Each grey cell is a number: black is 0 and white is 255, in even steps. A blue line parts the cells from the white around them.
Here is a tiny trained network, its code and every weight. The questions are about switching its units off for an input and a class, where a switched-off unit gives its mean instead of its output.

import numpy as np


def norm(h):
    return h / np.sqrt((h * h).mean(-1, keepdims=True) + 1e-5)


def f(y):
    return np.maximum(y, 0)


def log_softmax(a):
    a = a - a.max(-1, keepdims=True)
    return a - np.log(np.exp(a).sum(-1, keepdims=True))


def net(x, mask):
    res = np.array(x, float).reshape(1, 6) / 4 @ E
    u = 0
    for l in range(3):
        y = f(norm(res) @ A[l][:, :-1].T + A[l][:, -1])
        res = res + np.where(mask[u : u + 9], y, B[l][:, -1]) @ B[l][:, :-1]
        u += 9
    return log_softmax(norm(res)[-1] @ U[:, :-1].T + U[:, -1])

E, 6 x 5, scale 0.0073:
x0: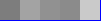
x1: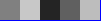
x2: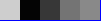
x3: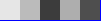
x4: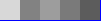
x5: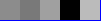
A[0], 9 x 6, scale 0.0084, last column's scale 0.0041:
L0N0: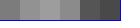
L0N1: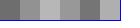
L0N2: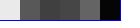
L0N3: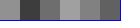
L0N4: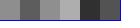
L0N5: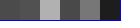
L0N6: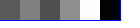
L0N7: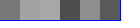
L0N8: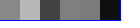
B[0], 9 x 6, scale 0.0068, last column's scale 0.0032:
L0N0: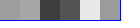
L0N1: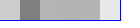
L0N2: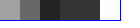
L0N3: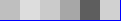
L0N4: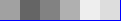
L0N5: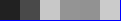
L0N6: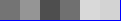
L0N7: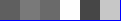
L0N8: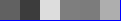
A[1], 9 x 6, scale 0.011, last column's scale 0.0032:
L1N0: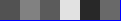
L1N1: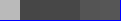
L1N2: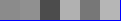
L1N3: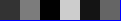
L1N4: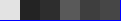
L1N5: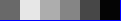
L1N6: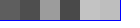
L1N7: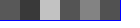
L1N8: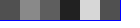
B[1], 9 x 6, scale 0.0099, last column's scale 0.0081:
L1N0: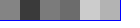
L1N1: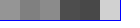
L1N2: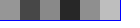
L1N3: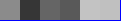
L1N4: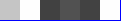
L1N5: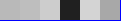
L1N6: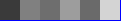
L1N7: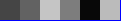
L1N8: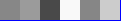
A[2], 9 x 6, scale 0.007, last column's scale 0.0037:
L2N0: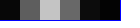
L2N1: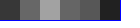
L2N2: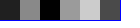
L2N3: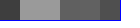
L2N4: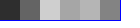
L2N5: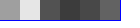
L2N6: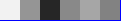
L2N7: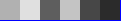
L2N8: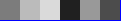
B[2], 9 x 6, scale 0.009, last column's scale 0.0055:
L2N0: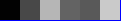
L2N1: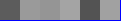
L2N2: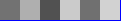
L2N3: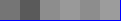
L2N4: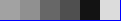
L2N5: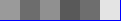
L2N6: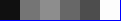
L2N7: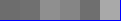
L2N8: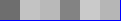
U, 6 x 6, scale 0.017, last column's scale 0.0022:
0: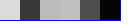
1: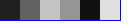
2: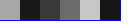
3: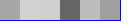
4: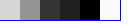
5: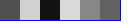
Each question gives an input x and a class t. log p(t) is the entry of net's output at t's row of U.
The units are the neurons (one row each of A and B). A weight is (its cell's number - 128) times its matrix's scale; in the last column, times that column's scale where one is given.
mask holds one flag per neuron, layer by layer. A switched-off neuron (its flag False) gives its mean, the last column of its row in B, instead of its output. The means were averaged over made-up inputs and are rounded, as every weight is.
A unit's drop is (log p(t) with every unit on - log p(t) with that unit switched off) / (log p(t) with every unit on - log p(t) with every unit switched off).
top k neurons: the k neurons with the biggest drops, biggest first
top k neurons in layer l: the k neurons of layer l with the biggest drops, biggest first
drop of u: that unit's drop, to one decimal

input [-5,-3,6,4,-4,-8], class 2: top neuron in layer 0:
L0N4
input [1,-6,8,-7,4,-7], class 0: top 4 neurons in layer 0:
L0N3, L0N4, L0N8, L0N5
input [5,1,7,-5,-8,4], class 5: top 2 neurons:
L1N8, L0N6
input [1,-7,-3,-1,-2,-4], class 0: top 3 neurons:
L0N1, L2N6, L1N6
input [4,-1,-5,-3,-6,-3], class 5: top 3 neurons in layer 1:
L1N7, L1N1, L1N2
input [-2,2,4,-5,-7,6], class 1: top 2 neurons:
L1N7, L0N5
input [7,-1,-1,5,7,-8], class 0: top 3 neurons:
L1N4, L0N2, L0N4
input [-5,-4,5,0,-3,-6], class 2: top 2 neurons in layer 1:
L1N0, L1N3
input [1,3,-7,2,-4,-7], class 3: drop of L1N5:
0.7
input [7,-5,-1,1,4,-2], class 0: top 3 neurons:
L1N4, L1N5, L2N8
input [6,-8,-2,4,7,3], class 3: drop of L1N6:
0.2
